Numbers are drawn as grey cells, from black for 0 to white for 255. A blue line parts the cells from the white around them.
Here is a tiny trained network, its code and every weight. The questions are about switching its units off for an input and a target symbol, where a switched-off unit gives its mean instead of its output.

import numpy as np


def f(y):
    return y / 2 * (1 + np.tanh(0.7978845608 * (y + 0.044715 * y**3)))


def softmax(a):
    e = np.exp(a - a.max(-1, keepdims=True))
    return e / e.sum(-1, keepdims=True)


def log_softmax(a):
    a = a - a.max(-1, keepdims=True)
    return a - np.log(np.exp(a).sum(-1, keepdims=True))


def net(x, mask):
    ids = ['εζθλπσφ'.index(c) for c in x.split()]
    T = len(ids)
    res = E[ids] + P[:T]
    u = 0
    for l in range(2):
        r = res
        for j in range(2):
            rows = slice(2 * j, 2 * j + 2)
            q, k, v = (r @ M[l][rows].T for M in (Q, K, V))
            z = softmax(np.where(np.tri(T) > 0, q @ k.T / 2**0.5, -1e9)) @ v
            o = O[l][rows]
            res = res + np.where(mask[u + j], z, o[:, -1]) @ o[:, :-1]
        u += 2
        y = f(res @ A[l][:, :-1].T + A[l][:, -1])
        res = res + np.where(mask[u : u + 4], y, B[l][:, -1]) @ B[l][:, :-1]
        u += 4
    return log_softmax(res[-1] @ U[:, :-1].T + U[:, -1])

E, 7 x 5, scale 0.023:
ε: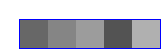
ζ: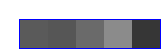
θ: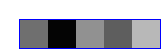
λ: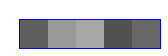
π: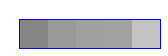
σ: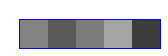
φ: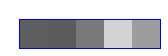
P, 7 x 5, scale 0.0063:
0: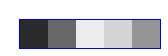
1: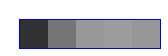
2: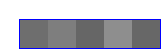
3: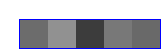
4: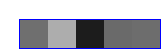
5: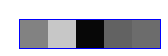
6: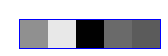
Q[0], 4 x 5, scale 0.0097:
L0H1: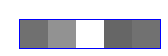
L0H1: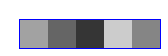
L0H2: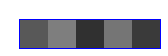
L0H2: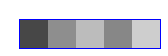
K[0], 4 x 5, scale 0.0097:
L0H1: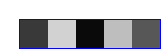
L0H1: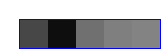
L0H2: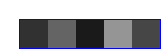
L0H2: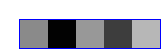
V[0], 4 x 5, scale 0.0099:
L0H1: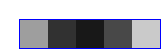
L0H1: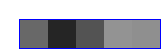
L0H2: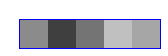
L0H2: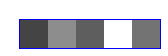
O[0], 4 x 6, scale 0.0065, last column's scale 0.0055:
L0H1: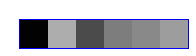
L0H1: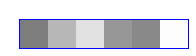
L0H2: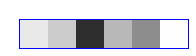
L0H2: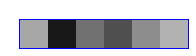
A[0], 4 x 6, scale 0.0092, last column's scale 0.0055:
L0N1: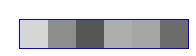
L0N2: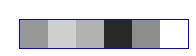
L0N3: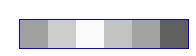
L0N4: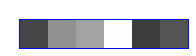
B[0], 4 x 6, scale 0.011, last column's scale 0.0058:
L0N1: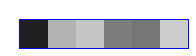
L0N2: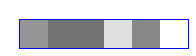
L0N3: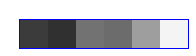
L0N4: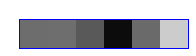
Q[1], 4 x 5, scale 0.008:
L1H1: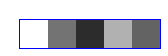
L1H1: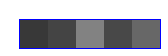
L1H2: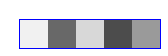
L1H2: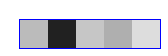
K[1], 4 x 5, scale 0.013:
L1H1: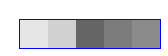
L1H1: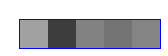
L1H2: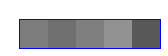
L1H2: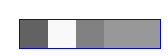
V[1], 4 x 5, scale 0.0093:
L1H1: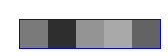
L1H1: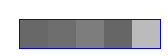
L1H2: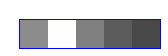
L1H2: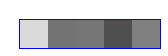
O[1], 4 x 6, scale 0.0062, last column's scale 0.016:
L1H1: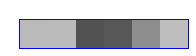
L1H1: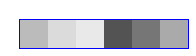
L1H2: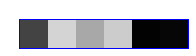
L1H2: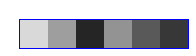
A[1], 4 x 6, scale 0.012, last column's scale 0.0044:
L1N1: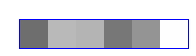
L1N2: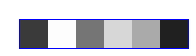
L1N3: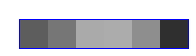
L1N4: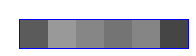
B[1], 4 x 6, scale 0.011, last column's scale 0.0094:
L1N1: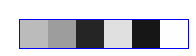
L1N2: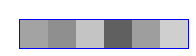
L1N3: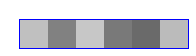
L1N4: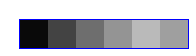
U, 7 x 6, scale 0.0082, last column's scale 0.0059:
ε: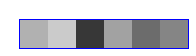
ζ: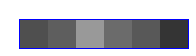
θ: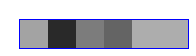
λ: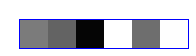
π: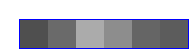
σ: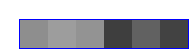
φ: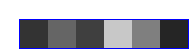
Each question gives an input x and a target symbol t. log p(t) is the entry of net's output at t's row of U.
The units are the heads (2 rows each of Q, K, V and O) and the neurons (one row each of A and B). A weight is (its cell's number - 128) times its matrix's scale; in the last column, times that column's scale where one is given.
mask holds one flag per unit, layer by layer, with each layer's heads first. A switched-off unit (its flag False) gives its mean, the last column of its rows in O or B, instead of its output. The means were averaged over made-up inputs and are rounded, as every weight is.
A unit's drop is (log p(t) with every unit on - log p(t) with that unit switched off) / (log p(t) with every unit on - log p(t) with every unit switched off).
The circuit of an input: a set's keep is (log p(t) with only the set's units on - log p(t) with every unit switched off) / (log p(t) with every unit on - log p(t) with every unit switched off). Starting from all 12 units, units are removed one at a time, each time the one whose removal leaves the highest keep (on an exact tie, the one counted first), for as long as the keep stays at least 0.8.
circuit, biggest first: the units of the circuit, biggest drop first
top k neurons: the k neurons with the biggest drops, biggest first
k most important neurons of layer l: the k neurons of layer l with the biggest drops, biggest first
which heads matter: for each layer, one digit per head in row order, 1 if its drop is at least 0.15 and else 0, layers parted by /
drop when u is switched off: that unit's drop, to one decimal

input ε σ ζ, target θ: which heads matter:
11 / 00
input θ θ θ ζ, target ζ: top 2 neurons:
[L0N4; L0N2]
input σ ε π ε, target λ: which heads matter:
01 / 00
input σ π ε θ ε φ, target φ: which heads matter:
10 / 00
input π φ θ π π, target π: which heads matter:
01 / 01
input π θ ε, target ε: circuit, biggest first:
[L0H2; L1N1]
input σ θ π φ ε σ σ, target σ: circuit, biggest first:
[L0H1; L0N4]
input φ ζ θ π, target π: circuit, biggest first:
[L0N3; L0H2; L0N1; L1H2]
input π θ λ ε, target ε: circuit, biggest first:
[L0H2]
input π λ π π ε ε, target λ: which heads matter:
00 / 01
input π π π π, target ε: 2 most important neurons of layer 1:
[L1N1; L1N2]
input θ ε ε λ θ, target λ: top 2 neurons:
[L1N1; L0N2]
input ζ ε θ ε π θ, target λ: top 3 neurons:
[L1N1; L0N3; L0N2]
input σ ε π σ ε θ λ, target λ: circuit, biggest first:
[L0N2]
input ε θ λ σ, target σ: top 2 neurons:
[L0N4; L0N3]
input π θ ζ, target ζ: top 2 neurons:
[L0N1; L0N4]
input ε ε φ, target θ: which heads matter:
01 / 00
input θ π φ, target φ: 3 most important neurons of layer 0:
[L0N4; L0N2; L0N3]
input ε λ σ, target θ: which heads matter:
11 / 00
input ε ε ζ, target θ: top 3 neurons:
[L1N1; L0N1; L0N2]
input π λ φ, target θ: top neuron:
[L1N1]
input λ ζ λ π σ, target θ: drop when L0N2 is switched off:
0.3
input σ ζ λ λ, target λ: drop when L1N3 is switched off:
0.2
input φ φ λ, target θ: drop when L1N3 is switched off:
0.0
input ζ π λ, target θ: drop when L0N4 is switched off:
0.1
